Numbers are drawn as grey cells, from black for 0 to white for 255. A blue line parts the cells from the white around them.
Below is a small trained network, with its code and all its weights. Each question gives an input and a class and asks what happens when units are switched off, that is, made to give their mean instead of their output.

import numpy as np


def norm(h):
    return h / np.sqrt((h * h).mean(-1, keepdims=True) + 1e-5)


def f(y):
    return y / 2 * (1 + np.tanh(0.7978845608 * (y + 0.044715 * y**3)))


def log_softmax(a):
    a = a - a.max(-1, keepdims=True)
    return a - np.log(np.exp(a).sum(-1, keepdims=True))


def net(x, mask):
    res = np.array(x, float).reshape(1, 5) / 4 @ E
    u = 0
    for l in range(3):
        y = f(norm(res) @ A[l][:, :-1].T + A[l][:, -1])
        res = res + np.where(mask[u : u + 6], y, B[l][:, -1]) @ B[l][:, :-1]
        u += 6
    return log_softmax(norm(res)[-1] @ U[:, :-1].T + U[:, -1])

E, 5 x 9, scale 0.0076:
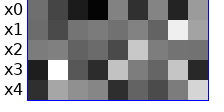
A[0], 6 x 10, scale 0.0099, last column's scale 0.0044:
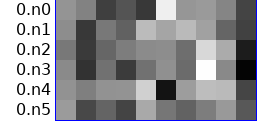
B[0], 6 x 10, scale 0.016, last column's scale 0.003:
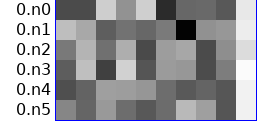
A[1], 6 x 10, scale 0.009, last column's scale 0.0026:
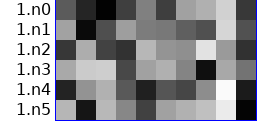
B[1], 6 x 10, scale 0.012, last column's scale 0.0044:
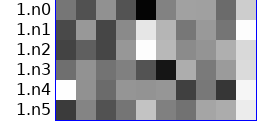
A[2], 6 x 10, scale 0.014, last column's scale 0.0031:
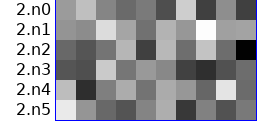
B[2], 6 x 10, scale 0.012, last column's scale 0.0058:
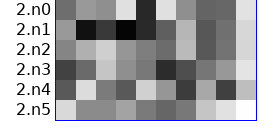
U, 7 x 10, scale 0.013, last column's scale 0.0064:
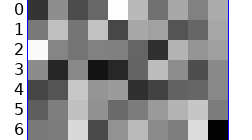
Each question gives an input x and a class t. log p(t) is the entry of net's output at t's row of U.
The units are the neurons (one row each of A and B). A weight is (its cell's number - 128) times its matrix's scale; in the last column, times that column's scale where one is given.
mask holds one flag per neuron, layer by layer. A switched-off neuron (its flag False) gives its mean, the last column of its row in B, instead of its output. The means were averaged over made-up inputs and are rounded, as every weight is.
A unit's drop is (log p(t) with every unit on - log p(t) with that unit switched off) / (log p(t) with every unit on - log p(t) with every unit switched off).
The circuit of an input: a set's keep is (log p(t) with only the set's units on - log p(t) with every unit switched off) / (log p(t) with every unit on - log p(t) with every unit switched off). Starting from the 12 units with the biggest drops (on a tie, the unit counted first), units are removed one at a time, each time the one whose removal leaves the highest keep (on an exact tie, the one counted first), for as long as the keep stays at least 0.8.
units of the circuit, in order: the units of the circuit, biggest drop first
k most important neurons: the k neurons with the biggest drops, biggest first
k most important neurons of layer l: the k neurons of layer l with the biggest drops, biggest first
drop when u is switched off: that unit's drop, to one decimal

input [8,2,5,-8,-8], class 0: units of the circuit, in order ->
1.n1
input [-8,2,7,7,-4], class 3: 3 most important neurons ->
2.n1; 1.n1; 1.n5
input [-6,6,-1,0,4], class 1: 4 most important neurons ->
0.n3; 0.n2; 0.n5; 2.n2
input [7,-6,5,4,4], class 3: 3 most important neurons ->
1.n0; 0.n3; 0.n2
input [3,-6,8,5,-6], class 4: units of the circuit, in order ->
0.n0; 2.n3
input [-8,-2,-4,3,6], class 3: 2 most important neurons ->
2.n1; 0.n1
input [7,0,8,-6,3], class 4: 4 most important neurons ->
0.n0; 2.n3; 2.n1; 1.n3
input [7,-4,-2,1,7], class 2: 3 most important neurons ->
1.n4; 2.n5; 2.n1
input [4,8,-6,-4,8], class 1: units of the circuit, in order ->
0.n3; 0.n2
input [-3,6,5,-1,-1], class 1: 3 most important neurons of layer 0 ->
0.n3; 0.n2; 0.n4
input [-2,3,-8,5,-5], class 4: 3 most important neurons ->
0.n4; 1.n4; 2.n3
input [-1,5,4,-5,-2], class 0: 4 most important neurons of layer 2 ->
2.n4; 2.n0; 2.n1; 2.n5
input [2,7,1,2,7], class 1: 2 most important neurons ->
0.n3; 0.n2
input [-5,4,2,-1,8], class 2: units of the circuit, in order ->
1.n4
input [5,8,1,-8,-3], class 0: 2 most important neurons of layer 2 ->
2.n4; 2.n0
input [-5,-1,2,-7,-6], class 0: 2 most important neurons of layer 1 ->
1.n5; 1.n4
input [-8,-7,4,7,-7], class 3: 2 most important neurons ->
2.n1; 1.n4
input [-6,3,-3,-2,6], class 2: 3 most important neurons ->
1.n4; 2.n5; 0.n5
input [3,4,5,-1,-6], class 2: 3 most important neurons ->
0.n1; 0.n4; 2.n5
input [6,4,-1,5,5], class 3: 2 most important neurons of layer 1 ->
1.n0; 1.n1
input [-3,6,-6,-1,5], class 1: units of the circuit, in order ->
0.n2
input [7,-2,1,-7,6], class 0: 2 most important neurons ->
1.n5; 1.n1
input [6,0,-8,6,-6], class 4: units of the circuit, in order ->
0.n4; 2.n3
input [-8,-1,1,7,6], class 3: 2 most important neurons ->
2.n1; 1.n1
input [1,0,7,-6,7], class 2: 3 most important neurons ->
1.n4; 2.n5; 1.n2
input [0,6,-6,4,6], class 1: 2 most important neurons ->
0.n3; 0.n0
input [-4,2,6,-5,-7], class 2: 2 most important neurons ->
0.n1; 2.n5
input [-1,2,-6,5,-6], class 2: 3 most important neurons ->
0.n1; 2.n5; 0.n0
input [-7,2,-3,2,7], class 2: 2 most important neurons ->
1.n4; 2.n5
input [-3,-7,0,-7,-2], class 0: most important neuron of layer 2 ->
2.n4
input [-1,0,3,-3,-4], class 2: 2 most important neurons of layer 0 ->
0.n1; 0.n4
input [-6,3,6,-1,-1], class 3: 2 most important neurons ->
2.n1; 0.n4
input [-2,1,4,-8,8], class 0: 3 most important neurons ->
1.n5; 1.n1; 0.n1
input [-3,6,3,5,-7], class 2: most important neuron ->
0.n1
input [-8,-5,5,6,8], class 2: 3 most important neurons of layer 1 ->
1.n4; 1.n0; 1.n5
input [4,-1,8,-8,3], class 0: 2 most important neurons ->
1.n1; 1.n5
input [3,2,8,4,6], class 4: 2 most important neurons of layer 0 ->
0.n0; 0.n1
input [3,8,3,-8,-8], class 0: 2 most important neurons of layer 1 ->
1.n4; 1.n1
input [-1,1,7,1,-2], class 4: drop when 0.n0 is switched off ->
1.3
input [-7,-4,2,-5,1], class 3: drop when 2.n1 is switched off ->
1.4
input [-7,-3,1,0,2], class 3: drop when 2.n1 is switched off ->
0.4
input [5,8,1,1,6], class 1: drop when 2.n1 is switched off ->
0.0
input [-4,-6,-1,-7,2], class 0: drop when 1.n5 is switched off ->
0.1
